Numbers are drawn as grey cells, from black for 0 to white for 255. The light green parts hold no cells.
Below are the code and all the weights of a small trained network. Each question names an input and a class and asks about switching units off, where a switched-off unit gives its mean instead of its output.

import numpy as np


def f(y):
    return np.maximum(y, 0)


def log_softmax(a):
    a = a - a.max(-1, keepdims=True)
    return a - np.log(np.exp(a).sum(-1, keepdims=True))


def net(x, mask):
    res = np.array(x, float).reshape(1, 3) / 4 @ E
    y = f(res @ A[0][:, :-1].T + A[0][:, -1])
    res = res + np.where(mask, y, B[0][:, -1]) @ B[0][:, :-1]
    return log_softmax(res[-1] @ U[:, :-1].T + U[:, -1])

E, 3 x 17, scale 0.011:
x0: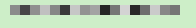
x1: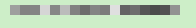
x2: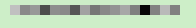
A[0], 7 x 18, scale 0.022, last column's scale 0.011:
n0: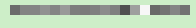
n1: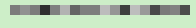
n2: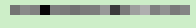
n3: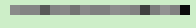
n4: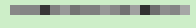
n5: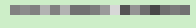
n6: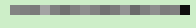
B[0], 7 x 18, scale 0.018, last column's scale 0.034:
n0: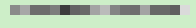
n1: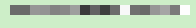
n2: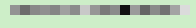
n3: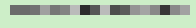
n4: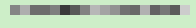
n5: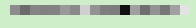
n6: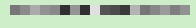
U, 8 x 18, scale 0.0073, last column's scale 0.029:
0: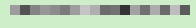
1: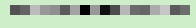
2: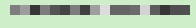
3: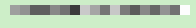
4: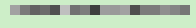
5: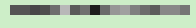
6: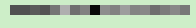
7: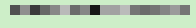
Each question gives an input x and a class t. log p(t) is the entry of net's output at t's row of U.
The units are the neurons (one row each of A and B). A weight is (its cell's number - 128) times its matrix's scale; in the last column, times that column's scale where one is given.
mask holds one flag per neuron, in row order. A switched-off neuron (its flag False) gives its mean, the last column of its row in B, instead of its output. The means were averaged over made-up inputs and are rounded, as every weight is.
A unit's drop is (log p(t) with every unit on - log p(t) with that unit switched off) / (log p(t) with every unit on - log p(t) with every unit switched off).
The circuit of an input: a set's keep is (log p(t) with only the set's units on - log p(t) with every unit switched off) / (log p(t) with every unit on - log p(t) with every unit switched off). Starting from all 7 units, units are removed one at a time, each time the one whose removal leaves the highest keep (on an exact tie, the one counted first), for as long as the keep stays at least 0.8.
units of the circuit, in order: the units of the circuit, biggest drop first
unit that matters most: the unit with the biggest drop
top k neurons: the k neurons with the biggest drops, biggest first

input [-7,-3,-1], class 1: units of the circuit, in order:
(n1)
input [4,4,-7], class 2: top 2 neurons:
(n1 n2)
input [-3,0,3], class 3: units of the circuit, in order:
(n4 n0)
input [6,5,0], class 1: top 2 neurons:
(n2 n5)
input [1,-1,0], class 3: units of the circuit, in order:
(n1 n5 n3 n0)
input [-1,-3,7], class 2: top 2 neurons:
(n3 n4)
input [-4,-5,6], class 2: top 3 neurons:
(n4 n5 n3)
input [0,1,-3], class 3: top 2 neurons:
(n1 n3)
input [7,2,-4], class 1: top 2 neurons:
(n5 n2)
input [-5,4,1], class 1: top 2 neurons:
(n1 n2)
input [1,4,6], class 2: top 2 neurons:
(n2 n3)
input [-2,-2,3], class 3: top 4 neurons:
(n0 n5 n4 n2)
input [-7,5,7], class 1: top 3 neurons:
(n1 n0 n2)
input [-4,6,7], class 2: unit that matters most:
n4
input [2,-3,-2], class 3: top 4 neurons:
(n1 n5 n3 n2)
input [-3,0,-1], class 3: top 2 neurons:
(n3 n6)
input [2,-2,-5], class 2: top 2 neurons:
(n1 n5)
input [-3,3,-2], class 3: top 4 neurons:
(n2 n5 n3 n0)
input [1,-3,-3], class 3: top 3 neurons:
(n1 n5 n3)
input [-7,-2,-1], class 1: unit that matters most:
n1
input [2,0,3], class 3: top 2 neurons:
(n1 n0)
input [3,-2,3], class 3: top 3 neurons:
(n1 n0 n5)
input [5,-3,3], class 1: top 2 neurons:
(n5 n2)
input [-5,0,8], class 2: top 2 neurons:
(n4 n3)
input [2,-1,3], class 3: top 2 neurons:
(n1 n0)
